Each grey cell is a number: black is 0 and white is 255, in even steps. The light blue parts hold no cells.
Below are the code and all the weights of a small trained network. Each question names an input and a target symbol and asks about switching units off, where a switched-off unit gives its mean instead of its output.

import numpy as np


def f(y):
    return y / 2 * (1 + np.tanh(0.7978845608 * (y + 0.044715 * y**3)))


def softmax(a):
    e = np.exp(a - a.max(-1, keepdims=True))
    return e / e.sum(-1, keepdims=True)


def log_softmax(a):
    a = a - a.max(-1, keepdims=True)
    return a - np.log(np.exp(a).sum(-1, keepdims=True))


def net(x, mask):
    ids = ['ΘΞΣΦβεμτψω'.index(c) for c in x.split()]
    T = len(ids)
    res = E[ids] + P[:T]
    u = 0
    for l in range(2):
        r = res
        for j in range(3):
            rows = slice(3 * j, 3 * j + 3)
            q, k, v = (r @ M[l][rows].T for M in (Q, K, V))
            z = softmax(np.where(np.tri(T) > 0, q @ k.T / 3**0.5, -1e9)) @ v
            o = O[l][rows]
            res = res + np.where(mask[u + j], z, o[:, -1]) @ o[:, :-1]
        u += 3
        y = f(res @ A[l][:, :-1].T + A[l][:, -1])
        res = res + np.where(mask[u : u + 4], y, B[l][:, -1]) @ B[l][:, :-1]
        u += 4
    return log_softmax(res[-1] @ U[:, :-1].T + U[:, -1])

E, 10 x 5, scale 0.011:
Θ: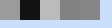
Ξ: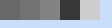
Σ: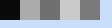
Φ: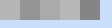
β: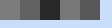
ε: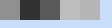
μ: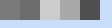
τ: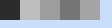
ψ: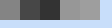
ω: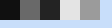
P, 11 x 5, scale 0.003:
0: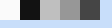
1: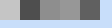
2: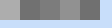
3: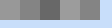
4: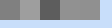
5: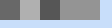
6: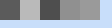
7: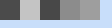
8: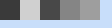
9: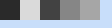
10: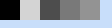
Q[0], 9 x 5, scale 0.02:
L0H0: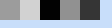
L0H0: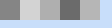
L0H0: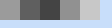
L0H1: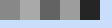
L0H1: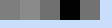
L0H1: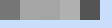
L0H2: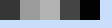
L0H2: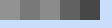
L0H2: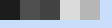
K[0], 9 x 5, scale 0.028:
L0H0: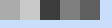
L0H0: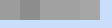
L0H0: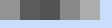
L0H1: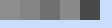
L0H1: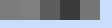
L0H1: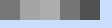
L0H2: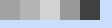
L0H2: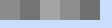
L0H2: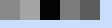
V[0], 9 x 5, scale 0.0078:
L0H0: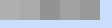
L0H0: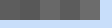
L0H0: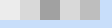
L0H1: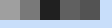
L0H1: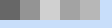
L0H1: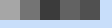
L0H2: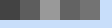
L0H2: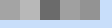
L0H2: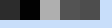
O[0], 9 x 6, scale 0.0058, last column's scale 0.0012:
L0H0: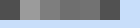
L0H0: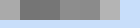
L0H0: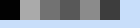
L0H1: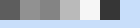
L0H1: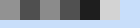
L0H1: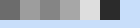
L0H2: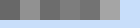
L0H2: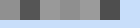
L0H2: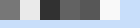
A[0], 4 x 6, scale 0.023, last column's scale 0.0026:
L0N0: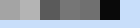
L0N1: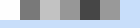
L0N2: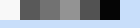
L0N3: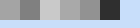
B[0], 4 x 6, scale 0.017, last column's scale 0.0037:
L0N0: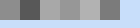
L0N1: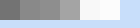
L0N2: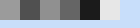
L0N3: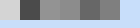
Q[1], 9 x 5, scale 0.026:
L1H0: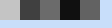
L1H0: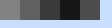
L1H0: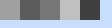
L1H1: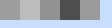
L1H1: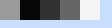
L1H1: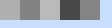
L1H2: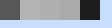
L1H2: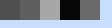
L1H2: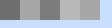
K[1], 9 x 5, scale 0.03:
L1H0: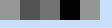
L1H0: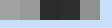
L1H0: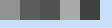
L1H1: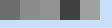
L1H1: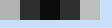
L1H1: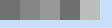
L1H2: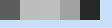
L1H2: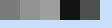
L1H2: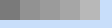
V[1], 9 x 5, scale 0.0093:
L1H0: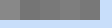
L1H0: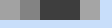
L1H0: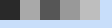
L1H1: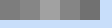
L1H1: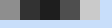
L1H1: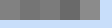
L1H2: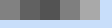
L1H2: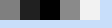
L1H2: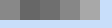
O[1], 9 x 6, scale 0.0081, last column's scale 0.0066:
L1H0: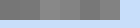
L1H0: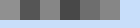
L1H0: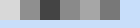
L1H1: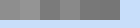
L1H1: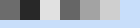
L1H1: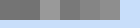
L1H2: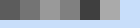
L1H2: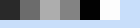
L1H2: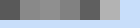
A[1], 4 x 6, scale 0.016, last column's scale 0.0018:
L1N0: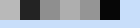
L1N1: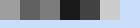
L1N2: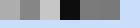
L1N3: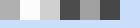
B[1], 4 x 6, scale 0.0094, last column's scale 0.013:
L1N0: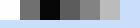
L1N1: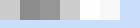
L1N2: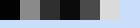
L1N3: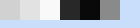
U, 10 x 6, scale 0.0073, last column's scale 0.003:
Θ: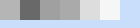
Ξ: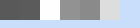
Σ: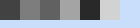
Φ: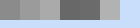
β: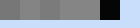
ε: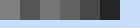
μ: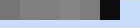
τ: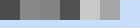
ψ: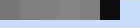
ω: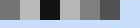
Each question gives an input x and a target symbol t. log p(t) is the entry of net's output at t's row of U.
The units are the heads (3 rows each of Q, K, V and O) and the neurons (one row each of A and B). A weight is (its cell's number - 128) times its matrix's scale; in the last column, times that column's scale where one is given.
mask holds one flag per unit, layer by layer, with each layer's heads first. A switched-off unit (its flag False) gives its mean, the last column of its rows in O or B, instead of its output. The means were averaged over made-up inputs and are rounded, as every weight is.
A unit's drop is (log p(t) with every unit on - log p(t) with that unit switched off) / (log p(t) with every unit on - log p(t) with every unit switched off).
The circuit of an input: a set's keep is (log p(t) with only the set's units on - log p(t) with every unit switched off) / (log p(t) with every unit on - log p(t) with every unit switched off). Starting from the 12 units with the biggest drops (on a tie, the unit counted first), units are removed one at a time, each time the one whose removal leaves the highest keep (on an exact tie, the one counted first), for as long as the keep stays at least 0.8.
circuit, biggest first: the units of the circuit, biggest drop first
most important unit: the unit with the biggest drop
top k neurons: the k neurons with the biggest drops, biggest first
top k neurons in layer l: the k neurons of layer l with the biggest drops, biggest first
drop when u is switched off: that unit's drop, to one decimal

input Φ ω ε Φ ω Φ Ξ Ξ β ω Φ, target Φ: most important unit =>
L0H0
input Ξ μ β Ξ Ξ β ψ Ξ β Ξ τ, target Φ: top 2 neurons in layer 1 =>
[L1N3; L1N1]
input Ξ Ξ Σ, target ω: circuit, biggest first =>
[L1H1; L1H0]
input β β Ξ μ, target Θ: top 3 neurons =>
[L0N1; L1N2; L1N0]
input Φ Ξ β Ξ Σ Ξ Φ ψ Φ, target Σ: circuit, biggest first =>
[L0N1; L1H2]
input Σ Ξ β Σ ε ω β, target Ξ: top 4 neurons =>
[L0N1; L0N2; L1N0; L1N2]
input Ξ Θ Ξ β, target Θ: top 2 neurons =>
[L0N1; L0N2]
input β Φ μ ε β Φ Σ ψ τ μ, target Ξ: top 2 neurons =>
[L0N1; L1N2]
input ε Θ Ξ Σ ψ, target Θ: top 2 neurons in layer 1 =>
[L1N1; L1N2]
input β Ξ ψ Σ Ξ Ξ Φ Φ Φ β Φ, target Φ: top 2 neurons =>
[L1N3; L0N1]
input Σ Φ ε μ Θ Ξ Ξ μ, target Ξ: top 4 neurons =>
[L1N1; L1N2; L0N3; L0N0]
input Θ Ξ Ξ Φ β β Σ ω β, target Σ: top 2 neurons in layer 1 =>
[L1N1; L1N0]
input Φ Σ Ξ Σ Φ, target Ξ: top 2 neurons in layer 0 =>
[L0N1; L0N3]
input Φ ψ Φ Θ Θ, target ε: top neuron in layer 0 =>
[L0N1]
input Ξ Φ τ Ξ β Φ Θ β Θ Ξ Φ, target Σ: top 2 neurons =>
[L0N2; L1N1]
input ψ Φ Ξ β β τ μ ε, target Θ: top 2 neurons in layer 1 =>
[L1N1; L1N2]
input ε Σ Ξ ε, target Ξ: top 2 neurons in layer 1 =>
[L1N2; L1N0]
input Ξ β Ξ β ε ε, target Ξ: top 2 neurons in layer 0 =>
[L0N2; L0N0]
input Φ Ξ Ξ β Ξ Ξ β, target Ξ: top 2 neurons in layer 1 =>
[L1N2; L1N0]
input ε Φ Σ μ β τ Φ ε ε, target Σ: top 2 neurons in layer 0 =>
[L0N2; L0N3]
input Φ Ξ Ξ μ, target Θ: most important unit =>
L0H0
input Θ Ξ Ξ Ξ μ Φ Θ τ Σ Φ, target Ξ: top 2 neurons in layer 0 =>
[L0N1; L0N0]
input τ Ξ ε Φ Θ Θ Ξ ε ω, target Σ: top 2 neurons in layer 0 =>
[L0N1; L0N0]
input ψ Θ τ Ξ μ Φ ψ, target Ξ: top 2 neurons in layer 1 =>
[L1N0; L1N2]
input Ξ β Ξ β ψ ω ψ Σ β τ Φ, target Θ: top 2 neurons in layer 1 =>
[L1N2; L1N0]
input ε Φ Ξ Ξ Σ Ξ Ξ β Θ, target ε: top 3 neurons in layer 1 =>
[L1N0; L1N2; L1N1]
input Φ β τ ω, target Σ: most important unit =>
L0H2
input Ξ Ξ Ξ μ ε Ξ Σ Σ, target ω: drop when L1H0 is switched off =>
0.2
